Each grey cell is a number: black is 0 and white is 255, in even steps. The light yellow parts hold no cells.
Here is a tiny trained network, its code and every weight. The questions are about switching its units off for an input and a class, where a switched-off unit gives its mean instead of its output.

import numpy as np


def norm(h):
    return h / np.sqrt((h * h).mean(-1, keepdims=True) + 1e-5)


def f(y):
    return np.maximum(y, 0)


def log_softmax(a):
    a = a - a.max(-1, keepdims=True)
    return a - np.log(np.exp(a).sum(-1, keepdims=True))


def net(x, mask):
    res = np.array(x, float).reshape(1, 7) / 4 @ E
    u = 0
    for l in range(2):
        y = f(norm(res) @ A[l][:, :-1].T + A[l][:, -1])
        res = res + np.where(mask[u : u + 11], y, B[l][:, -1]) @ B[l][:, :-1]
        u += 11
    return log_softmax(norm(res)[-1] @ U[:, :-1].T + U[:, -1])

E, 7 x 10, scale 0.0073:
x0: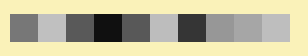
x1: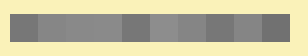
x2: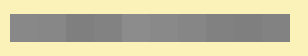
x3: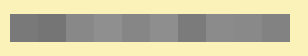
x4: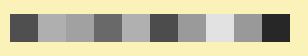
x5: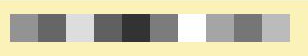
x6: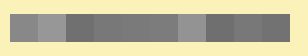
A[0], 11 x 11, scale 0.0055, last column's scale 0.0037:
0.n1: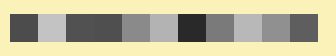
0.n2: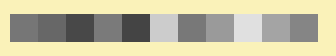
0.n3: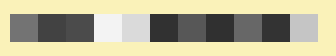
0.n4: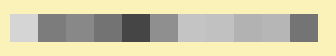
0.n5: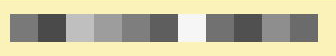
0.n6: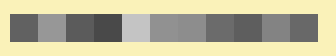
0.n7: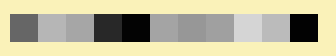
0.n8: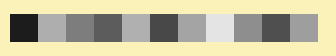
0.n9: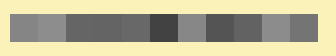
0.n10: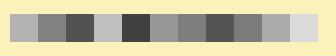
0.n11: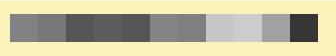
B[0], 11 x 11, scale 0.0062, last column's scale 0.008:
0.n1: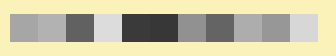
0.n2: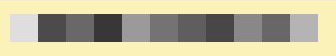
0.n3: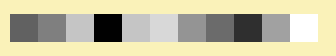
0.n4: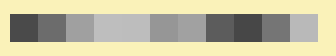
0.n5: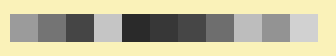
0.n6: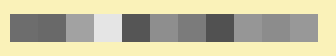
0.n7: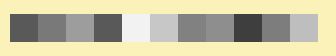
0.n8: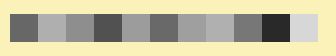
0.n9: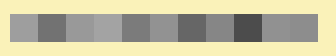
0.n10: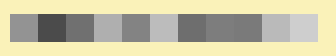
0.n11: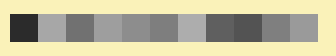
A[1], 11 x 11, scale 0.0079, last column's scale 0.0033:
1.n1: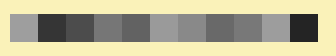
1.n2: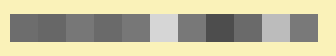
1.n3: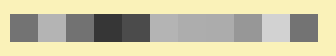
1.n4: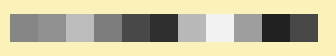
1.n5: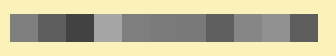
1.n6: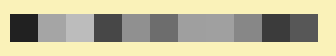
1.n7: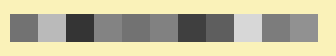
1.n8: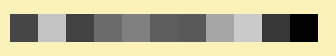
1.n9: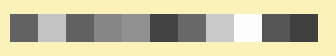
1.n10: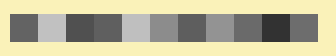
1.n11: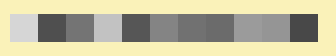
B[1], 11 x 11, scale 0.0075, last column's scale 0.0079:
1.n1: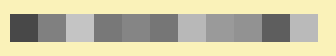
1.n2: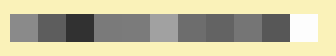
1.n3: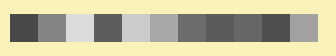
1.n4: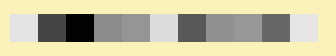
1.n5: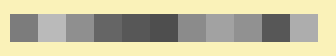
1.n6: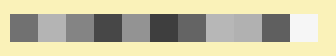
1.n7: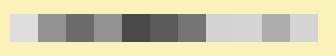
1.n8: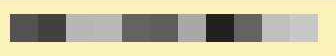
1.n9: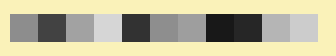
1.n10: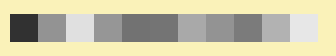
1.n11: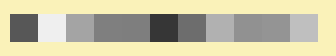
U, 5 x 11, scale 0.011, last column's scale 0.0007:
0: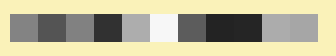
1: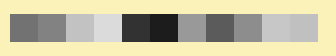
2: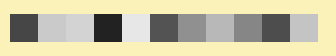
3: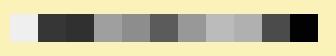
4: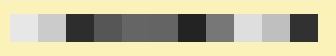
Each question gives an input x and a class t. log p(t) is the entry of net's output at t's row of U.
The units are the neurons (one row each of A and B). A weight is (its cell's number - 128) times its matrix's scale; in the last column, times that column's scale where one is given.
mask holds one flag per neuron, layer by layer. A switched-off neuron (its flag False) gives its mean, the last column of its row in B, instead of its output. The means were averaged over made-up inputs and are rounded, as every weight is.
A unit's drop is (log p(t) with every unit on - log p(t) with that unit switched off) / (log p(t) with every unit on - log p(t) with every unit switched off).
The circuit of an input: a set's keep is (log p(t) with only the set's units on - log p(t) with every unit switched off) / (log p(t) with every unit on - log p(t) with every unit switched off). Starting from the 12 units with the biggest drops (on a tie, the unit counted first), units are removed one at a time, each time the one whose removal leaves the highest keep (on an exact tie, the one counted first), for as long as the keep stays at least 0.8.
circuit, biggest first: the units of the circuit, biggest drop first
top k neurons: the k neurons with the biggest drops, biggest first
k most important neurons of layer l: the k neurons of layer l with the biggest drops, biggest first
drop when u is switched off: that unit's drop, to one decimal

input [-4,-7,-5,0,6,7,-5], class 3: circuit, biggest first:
[1.n4]
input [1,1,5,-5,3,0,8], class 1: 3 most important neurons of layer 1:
[1.n8 1.n9 1.n10]
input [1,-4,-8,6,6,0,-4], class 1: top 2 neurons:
[0.n3 1.n9]
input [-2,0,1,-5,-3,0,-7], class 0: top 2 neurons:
[0.n3 0.n1]
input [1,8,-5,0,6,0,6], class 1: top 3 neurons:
[0.n3 1.n9 1.n8]
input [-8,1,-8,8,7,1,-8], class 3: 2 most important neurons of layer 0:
[0.n5 0.n7]
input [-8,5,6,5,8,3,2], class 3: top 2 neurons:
[1.n4 0.n5]
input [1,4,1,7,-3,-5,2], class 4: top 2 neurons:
[0.n1 0.n7]
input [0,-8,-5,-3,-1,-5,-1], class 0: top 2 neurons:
[0.n3 0.n5]
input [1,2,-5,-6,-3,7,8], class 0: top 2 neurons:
[0.n7 0.n1]
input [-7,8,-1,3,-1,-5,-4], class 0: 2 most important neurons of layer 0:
[0.n3 0.n8]
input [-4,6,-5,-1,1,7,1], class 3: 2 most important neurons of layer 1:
[1.n4 1.n10]
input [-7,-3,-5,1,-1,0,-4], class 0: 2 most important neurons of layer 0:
[0.n3 0.n1]
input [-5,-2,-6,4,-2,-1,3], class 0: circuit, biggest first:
[0.n3]
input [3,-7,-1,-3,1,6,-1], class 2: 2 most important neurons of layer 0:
[0.n10 0.n3]
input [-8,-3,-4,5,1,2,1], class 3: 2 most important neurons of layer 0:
[0.n5 0.n10]
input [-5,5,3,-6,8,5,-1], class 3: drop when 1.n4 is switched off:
0.7
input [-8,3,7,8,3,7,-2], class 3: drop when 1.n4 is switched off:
0.4
